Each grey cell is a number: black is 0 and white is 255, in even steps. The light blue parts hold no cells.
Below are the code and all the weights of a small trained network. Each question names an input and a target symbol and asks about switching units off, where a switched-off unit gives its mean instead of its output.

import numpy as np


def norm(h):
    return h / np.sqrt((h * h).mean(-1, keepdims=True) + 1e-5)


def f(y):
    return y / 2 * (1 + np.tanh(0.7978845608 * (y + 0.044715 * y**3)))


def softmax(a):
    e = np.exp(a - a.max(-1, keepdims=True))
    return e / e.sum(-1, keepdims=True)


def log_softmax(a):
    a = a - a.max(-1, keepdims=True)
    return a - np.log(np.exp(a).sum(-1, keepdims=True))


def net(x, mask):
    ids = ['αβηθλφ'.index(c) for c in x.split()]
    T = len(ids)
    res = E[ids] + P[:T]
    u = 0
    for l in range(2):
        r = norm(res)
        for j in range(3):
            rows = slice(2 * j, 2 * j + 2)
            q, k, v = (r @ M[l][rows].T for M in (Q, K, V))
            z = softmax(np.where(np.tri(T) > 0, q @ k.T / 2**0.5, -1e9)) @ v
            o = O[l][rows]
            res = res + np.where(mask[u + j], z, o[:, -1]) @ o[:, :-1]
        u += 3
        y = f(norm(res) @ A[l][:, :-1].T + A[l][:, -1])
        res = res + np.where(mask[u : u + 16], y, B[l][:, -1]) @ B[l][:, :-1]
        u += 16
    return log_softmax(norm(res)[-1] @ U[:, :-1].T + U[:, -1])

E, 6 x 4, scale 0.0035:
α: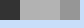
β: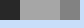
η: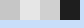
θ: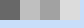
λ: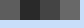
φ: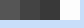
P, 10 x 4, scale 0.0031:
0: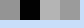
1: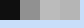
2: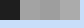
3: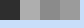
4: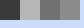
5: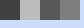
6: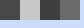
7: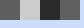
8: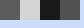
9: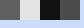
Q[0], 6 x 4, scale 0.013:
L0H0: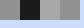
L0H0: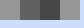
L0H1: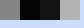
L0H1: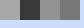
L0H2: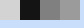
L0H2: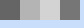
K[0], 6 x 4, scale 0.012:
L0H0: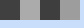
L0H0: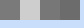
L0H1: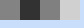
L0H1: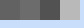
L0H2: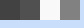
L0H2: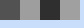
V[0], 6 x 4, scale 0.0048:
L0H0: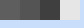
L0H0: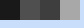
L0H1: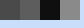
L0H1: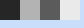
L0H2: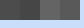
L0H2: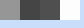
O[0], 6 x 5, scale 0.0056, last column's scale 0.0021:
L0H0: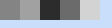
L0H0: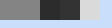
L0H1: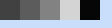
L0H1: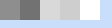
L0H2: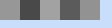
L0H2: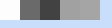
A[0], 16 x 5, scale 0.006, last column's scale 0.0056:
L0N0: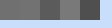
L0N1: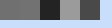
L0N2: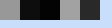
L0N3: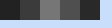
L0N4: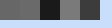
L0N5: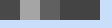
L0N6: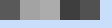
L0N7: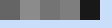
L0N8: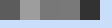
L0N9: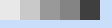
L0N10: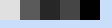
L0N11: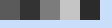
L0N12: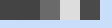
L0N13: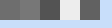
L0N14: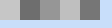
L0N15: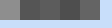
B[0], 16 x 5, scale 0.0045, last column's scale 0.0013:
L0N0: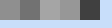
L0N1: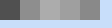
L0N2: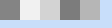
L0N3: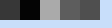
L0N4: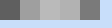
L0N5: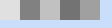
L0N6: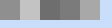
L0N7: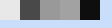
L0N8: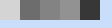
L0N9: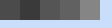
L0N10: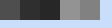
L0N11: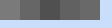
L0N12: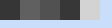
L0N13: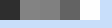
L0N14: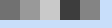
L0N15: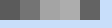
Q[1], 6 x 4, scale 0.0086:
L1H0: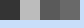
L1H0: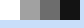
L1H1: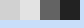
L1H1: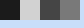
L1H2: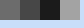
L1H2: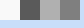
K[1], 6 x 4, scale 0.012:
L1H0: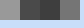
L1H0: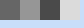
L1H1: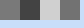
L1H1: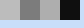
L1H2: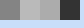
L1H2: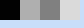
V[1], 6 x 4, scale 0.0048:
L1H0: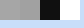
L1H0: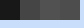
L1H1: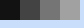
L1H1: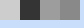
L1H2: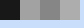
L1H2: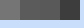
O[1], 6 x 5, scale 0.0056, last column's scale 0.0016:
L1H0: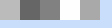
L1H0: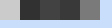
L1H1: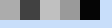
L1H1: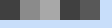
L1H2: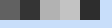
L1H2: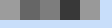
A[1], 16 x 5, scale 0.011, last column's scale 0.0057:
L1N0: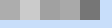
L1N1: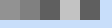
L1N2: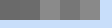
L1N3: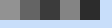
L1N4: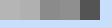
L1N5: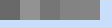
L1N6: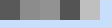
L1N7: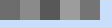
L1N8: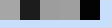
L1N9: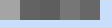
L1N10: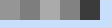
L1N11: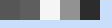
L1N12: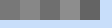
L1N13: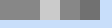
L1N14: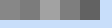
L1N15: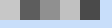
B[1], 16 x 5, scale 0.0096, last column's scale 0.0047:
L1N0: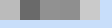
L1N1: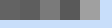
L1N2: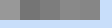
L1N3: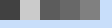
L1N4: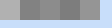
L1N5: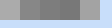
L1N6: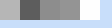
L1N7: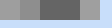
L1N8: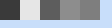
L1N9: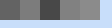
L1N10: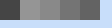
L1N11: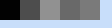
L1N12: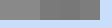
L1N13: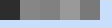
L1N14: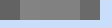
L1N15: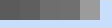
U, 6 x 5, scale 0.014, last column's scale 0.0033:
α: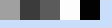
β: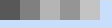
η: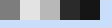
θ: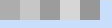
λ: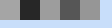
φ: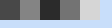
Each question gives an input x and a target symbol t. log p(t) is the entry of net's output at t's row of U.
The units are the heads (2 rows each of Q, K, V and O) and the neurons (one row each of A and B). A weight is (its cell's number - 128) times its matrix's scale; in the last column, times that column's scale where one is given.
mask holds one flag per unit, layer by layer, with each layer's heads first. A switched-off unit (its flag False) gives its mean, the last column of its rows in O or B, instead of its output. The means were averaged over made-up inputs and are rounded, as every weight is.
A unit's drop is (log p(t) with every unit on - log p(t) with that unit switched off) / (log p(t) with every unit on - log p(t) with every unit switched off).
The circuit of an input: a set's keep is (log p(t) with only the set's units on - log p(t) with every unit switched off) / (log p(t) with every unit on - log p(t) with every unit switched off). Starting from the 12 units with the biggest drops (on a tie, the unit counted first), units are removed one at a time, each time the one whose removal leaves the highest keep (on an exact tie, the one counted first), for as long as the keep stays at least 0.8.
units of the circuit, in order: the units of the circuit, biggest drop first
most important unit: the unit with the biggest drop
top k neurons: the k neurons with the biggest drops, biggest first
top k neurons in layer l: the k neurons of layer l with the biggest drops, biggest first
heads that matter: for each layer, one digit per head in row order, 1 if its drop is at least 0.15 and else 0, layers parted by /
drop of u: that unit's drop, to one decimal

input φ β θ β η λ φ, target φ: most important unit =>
L1H1
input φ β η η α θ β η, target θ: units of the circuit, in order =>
[L0H2; L1H0]
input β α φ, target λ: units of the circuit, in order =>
[L1H0; L1H1]
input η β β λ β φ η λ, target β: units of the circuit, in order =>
[L0H0; L0H1; L1H0]
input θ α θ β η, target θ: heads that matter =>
101 / 101
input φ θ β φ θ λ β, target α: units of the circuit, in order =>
[L0H1; L1H0]
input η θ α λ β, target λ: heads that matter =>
111 / 101
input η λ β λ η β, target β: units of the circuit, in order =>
[L0H0; L1N11]
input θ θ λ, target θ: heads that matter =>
101 / 000
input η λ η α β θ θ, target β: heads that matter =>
100 / 001
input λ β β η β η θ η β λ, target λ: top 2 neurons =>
[L0N3; L1N6]
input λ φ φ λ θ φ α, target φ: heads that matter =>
010 / 100
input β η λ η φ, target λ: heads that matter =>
101 / 100
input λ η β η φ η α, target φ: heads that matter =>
011 / 100
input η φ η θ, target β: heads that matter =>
100 / 000
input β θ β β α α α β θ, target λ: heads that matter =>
010 / 110
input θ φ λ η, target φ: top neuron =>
[L0N10]
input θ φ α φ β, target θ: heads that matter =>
011 / 100
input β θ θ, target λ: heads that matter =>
000 / 100
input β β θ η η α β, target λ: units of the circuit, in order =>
[L1N6; L1H0]
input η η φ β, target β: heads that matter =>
100 / 000
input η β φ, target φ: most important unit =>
L0H1
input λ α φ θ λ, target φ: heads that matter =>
110 / 100
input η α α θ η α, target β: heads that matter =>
100 / 001
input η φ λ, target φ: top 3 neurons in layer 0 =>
[L0N12; L0N13; L0N14]
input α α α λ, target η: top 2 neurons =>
[L0N2; L0N13]
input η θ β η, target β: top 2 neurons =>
[L1N11; L1N13]
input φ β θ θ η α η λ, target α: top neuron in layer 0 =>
[L0N14]
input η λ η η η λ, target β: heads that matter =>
100 / 000
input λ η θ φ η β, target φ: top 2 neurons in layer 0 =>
[L0N10; L0N2]
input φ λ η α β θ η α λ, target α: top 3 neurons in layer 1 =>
[L1N1; L1N6; L1N11]
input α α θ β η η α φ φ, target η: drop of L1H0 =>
0.6
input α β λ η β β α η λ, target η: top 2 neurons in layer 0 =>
[L0N13; L0N12]
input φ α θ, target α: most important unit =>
L0H0
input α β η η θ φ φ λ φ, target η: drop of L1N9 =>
0.2
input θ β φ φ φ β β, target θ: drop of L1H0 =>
0.4
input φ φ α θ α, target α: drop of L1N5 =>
0.0
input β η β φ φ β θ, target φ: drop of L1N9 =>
0.1
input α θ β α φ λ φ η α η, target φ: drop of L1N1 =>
-0.1
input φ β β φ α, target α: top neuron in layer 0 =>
[L0N2]
